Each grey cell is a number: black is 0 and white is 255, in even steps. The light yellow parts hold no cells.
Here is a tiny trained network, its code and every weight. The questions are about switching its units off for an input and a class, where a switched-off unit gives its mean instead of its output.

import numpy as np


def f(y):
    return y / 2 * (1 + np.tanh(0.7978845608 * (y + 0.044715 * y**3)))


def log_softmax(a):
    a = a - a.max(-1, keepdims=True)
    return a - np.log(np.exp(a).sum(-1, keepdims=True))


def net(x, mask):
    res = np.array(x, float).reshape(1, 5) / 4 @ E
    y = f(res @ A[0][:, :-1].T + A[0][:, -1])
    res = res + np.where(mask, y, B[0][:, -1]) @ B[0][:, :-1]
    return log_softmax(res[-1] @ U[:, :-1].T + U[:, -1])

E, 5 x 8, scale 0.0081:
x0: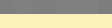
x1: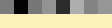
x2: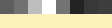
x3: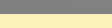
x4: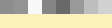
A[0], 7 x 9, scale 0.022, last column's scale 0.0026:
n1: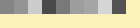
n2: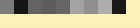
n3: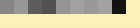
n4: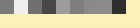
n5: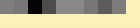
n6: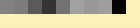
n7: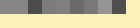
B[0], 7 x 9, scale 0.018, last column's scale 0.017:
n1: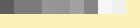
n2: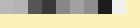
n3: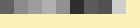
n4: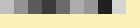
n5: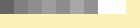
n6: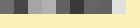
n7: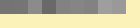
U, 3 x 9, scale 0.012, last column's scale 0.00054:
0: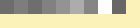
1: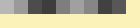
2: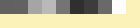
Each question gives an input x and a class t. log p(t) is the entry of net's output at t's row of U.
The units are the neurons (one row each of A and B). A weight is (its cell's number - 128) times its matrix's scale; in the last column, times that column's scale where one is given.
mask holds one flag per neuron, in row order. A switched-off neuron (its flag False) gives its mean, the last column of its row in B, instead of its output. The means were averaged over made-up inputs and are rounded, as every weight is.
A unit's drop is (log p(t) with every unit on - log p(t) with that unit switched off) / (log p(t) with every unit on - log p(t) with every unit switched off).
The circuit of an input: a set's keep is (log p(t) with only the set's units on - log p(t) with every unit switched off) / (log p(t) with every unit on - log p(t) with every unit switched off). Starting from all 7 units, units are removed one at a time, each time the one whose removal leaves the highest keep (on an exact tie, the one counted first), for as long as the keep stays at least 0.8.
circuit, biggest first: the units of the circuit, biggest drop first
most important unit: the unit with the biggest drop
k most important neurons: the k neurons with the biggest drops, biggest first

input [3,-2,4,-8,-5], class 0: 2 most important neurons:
[n6, n3]
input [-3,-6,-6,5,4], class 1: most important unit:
n4
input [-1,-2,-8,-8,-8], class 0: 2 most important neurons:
[n5, n7]
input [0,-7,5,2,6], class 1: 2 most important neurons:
[n5, n4]
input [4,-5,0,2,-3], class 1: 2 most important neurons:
[n4, n1]
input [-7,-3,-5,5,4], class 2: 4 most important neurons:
[n3, n5, n6, n2]
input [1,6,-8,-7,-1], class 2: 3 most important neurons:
[n6, n3, n4]
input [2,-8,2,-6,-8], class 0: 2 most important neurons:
[n5, n2]
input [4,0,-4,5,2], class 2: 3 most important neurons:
[n5, n6, n3]
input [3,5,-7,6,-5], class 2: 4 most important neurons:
[n6, n3, n1, n4]
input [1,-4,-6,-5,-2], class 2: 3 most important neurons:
[n3, n6, n2]
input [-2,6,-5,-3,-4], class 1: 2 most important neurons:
[n2, n1]
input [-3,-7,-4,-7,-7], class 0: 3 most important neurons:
[n5, n2, n7]
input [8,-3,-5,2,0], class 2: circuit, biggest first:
[n3]
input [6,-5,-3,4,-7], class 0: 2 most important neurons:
[n5, n2]
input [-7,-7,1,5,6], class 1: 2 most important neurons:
[n4, n5]
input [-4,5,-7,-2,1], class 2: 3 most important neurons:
[n6, n3, n4]
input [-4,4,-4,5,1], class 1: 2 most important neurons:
[n2, n5]
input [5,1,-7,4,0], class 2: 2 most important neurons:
[n6, n3]
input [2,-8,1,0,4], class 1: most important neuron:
[n4]
